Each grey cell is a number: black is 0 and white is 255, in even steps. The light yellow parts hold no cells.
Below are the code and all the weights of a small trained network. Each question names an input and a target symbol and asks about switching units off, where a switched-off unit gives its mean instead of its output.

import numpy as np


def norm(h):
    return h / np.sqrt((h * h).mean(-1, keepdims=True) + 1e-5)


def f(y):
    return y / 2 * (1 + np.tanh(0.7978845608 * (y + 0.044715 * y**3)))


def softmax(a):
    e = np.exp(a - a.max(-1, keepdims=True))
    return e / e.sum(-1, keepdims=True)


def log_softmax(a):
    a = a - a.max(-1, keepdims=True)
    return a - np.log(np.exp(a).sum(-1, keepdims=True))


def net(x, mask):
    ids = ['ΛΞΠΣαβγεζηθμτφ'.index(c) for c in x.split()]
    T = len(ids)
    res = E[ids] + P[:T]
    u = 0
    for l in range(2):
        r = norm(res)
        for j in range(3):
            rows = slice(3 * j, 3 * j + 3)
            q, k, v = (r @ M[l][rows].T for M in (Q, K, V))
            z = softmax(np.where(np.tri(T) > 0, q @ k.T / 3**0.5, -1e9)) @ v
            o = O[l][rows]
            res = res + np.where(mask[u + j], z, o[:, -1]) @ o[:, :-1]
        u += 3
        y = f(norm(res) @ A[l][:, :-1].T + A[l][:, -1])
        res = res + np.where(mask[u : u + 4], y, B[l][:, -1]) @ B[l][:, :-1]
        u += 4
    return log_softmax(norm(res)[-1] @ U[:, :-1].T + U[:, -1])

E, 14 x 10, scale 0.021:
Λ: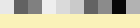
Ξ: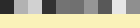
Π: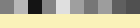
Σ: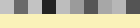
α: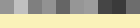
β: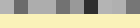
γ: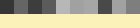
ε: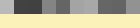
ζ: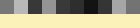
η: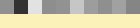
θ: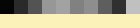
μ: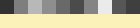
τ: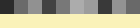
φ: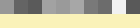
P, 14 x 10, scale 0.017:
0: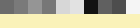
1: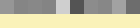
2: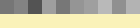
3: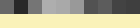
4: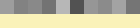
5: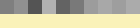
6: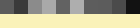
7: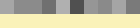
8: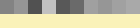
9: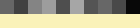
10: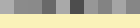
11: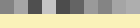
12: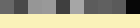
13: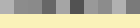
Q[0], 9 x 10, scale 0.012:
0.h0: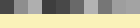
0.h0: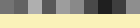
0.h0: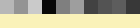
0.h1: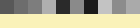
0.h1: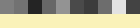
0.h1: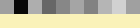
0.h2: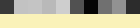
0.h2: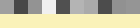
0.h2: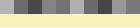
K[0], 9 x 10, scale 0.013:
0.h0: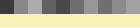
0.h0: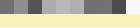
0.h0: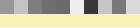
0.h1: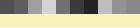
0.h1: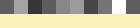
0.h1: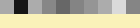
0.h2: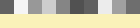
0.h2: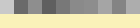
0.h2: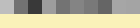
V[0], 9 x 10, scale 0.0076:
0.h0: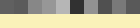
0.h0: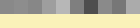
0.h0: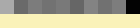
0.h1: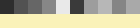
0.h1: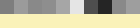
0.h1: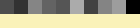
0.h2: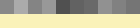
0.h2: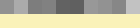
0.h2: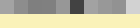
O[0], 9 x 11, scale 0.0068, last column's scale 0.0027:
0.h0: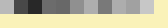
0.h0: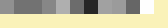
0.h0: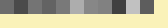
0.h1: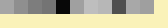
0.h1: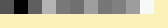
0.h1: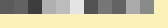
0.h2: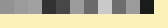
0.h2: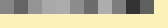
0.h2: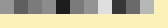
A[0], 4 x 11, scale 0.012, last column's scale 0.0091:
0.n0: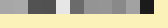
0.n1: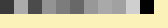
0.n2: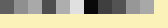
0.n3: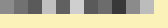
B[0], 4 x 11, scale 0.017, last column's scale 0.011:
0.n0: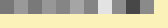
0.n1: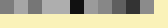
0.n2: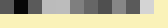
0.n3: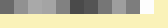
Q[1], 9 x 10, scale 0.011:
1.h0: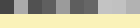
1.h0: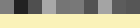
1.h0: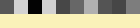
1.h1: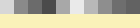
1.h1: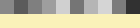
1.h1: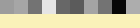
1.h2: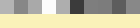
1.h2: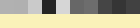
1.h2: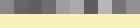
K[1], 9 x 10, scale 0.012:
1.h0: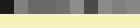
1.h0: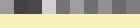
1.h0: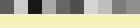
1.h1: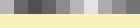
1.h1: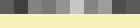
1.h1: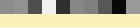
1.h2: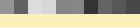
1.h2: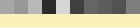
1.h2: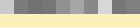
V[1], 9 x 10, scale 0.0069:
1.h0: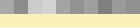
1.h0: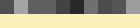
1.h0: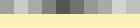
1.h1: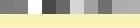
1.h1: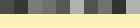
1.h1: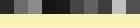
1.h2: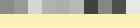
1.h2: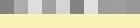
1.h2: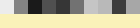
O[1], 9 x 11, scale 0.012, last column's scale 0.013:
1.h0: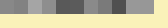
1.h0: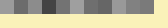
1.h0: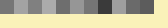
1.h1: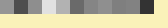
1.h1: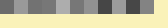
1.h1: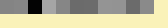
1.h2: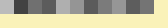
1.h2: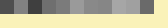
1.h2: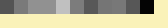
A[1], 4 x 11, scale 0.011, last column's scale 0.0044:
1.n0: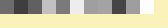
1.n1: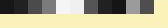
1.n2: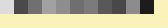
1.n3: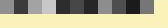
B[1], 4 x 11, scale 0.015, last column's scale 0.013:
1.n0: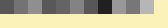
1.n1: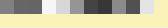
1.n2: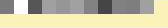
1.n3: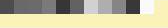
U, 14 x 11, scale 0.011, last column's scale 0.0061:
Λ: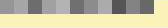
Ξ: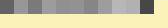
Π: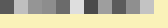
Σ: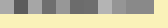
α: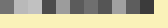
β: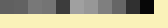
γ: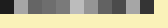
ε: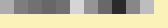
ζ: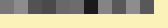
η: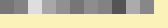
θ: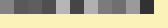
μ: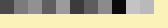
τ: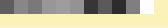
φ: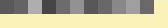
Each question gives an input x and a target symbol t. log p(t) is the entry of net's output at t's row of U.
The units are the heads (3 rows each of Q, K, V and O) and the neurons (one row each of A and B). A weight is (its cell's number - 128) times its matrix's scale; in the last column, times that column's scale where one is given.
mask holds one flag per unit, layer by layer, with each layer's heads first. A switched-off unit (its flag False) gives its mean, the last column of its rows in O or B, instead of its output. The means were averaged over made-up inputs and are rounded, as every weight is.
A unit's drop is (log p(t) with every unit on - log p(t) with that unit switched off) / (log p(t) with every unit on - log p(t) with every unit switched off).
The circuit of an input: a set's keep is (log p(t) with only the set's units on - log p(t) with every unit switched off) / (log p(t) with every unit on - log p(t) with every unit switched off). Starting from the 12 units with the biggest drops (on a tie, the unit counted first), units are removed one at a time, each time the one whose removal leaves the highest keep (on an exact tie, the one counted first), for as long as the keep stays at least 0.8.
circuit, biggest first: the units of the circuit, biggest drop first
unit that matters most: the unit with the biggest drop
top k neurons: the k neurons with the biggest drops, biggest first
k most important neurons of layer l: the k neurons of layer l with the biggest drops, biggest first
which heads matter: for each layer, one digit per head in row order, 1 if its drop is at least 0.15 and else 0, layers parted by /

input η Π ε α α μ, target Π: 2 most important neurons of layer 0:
(0.n2, 0.n3)
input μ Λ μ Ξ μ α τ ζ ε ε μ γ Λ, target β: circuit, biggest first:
(1.n3)
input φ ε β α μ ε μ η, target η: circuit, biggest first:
(0.n2, 0.n3, 1.h1)
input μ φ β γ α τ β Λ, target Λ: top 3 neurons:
(0.n2, 1.n2, 0.n0)
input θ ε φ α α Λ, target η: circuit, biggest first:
(0.n2, 1.h1)
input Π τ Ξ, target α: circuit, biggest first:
(0.n1, 1.n3, 0.n2)
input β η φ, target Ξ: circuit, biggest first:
(0.n2, 1.n3, 1.n1)
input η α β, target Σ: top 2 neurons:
(0.n2, 0.n3)
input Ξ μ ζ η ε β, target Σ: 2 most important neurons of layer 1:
(1.n2, 1.n0)
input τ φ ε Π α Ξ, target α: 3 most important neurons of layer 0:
(0.n1, 0.n3, 0.n2)
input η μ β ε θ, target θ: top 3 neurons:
(0.n2, 0.n1, 1.n1)
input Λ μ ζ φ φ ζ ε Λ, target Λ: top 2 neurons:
(1.n2, 0.n2)
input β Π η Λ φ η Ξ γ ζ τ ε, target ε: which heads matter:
011 / 000
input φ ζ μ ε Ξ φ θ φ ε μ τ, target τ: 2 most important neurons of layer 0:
(0.n3, 0.n2)
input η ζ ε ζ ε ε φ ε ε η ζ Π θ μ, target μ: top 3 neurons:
(0.n2, 0.n3, 1.n3)
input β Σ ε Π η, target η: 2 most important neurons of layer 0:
(0.n2, 0.n3)
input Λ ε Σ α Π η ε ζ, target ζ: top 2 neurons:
(0.n3, 1.n3)
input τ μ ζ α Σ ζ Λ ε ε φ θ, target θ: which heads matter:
100 / 000
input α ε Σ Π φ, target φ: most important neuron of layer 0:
(0.n3)
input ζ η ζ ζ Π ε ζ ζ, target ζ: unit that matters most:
0.n2
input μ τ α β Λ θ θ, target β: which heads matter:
110 / 001
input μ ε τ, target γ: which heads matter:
000 / 001
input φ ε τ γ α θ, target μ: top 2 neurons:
(1.n3, 0.n1)
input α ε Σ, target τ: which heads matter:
110 / 000
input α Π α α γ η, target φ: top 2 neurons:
(1.n0, 1.n3)
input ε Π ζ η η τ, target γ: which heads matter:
100 / 001
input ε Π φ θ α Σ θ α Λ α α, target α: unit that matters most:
0.h1
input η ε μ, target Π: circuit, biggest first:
(0.h1, 0.n2, 1.n3)
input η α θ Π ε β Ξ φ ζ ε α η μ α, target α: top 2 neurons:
(0.n2, 1.n3)
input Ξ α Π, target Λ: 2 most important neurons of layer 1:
(1.n3, 1.n0)
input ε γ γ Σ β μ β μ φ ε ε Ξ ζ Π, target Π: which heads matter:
000 / 000
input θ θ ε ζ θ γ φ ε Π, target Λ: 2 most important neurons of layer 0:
(0.n1, 0.n0)
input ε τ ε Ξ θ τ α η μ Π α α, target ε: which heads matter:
010 / 000
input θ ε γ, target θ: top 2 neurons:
(0.n1, 1.n3)
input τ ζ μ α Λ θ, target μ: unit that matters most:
0.n1
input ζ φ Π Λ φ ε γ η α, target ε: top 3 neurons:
(0.n3, 1.n3, 0.n2)
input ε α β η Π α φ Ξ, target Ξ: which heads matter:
000 / 010
